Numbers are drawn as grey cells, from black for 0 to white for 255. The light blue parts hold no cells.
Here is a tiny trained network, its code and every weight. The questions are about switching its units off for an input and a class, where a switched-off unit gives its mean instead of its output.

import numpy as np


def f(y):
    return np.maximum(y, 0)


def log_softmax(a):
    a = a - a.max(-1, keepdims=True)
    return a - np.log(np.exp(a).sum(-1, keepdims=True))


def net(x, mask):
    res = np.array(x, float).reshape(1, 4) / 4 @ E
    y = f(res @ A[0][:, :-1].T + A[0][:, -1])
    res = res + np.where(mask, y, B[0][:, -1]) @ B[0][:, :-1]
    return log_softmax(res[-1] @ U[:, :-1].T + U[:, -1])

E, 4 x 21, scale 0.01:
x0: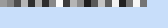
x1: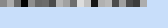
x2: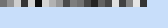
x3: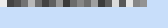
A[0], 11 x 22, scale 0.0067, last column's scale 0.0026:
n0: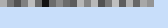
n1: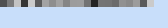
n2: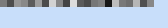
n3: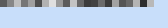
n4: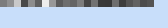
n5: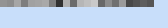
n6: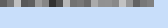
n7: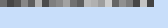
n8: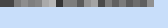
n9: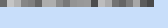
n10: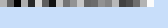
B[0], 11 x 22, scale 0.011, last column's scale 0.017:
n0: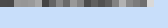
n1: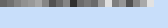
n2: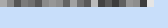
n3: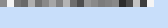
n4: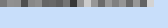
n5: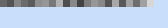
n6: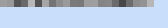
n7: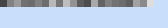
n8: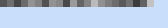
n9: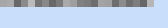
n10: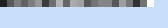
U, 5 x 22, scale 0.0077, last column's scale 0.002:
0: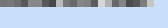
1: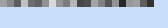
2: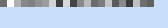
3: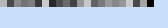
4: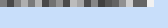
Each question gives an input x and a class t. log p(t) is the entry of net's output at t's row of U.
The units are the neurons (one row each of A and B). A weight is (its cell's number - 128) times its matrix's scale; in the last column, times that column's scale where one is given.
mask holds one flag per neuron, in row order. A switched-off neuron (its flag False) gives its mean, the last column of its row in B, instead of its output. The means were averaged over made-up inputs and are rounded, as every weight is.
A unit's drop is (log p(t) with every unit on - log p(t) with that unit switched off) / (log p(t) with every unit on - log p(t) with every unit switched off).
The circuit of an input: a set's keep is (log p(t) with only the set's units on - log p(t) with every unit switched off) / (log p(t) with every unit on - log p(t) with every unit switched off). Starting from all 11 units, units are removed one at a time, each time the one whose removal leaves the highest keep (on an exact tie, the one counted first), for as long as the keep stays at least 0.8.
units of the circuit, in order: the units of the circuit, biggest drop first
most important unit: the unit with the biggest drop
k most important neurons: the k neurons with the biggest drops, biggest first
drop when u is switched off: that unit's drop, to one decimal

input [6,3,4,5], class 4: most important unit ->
n10
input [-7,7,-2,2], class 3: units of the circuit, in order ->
[n10 n3]
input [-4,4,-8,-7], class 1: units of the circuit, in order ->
[n5 n7 n1]
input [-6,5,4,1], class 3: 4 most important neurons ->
[n3 n10 n7 n5]
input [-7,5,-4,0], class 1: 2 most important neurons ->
[n5 n7]
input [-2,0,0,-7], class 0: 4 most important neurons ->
[n3 n5 n8 n7]
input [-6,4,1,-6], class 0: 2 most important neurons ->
[n5 n3]
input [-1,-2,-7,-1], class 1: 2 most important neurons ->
[n7 n0]
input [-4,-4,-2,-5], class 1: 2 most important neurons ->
[n10 n1]
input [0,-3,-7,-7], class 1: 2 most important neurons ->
[n7 n1]
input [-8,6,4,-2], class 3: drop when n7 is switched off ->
0.2
